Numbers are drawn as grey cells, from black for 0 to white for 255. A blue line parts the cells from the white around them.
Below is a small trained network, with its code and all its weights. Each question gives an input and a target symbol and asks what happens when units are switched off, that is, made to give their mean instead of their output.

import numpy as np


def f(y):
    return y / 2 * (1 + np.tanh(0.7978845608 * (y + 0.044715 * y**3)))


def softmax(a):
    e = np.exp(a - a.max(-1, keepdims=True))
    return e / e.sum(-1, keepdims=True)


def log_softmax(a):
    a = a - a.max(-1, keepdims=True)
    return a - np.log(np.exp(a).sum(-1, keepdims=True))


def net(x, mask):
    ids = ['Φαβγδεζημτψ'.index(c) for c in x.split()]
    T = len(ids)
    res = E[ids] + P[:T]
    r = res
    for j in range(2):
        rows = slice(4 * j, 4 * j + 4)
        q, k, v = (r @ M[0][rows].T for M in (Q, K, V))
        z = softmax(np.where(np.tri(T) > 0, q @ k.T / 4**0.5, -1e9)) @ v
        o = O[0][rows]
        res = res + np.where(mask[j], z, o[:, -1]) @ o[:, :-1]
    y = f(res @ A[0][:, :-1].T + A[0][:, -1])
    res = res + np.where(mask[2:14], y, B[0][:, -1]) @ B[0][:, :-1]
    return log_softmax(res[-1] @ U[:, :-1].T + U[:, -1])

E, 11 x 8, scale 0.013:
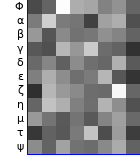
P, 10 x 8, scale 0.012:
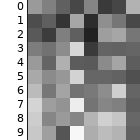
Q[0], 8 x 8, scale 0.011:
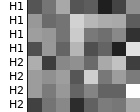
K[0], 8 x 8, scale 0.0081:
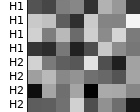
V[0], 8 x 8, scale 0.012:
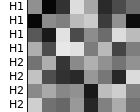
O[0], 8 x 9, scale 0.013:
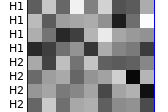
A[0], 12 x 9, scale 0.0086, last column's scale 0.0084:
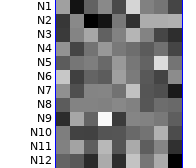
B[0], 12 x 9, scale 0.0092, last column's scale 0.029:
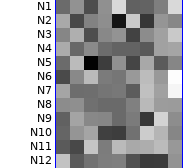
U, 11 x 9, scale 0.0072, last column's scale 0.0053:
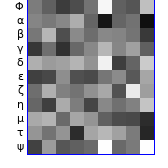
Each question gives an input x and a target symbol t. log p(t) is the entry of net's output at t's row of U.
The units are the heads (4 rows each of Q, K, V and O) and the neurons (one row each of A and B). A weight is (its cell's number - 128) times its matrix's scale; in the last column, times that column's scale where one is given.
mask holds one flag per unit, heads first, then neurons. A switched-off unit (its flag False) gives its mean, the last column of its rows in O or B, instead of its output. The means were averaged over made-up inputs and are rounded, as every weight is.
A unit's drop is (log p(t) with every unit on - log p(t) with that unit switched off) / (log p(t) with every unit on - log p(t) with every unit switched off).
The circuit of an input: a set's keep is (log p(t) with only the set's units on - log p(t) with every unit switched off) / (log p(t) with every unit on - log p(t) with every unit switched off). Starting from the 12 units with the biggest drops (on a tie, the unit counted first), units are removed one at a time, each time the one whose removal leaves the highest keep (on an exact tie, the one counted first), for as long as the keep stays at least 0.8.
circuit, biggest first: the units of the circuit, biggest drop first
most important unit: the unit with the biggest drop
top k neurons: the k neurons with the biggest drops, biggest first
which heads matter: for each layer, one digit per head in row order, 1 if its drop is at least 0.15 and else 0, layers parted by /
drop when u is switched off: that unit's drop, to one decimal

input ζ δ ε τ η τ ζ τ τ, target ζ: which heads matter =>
01
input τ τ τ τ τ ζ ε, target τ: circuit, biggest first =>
[H2; N7]
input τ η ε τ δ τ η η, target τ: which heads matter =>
01
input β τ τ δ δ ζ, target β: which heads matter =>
11
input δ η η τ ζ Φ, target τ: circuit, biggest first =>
[H1]
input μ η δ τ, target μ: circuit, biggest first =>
[H2; N6]
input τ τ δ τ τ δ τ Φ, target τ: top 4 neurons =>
[N7; N6; N8; N11]
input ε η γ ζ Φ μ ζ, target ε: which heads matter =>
10
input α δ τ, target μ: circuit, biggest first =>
[H2; N6; N11]
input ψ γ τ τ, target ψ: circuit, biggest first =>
[H1; H2; N7]
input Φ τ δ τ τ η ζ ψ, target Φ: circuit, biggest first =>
[H1; N12; H2]
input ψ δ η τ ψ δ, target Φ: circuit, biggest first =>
[H1; N6; N2; H2]
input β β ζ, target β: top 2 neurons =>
[N3; N6]
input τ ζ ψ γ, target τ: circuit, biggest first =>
[H2; H1; N7]
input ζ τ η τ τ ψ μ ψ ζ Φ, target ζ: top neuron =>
[N7]
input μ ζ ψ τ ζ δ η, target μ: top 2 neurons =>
[N6; N3]
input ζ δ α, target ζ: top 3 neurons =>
[N12; N7; N1]
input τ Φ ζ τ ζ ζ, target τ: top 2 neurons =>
[N6; N7]
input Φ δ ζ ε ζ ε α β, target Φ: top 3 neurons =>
[N12; N3; N1]
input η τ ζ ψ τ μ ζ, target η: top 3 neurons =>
[N1; N3; N2]
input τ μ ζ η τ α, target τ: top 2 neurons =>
[N7; N6]
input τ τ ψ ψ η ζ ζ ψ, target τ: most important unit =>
H2
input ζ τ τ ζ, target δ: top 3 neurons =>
[N7; N3; N1]
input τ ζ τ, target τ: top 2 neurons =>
[N6; N7]
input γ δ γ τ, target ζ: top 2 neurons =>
[N9; N11]
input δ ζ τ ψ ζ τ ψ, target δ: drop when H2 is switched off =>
0.1
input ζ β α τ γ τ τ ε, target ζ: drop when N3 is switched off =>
-0.2
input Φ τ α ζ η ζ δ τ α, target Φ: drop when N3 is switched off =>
0.1
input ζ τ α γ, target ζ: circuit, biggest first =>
[H2]
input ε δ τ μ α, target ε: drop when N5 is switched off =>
0.0
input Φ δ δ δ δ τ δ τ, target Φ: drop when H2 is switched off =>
0.3
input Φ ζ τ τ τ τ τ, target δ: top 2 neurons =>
[N12; N3]
